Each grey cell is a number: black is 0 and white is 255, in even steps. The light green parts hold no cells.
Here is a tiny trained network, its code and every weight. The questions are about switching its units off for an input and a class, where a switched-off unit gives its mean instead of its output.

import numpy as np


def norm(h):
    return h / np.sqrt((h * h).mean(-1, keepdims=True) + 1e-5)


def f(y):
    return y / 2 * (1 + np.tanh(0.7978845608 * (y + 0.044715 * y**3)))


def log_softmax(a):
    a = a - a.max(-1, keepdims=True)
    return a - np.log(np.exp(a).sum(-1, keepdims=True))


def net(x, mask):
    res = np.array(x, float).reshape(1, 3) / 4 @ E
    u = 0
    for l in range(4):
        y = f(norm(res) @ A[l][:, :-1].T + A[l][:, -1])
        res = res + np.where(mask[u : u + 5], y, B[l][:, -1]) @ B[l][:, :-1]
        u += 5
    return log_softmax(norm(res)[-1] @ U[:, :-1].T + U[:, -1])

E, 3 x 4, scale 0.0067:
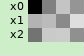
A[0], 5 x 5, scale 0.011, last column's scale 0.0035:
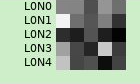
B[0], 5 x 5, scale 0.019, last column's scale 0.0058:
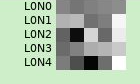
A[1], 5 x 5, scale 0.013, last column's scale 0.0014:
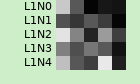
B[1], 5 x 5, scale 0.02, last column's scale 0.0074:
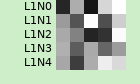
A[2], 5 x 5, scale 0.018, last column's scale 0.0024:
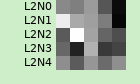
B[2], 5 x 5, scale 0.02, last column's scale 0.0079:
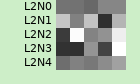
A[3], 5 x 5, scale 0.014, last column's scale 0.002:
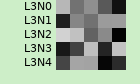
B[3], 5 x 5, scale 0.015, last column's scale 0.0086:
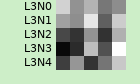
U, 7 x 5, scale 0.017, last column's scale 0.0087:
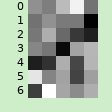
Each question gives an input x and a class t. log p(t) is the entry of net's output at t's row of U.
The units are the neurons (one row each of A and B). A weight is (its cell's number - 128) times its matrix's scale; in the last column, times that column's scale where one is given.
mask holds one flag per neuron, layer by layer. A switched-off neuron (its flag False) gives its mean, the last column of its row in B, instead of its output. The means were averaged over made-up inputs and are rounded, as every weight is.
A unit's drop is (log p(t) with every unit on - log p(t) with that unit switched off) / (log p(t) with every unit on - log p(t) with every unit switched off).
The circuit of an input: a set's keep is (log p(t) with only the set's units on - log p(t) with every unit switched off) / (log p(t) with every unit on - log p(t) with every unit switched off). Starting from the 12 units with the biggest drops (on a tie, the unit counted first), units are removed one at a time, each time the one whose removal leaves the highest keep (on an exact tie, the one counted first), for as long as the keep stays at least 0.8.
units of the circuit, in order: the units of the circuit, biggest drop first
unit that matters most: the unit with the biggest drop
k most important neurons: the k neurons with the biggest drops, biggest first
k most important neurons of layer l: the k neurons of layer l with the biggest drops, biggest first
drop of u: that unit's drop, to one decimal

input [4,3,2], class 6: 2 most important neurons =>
L0N2, L0N4
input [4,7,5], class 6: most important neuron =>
L0N4
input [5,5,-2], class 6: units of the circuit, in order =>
L2N3, L3N3
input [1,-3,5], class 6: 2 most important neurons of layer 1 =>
L1N1, L1N4
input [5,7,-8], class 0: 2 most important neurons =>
L0N2, L2N3
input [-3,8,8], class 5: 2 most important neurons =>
L1N0, L0N4
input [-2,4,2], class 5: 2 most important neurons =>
L0N4, L1N0
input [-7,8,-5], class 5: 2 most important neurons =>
L0N3, L0N4
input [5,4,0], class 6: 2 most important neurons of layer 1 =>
L1N4, L1N1
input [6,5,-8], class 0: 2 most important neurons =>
L0N2, L1N1
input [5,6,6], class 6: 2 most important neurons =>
L0N4, L1N4
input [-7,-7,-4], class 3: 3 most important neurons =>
L0N4, L1N0, L0N1
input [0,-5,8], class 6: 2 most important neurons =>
L0N2, L1N1
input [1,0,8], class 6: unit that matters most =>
L0N2
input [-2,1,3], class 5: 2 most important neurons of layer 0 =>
L0N4, L0N2
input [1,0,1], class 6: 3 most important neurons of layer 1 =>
L1N4, L1N1, L1N2
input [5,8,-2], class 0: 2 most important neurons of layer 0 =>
L0N2, L0N1
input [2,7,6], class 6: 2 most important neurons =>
L0N4, L1N4
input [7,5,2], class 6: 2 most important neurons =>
L0N2, L0N4
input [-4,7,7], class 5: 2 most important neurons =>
L0N4, L1N0
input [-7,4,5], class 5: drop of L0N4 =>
0.8
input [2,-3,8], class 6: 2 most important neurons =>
L0N2, L1N1
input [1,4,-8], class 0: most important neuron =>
L0N3
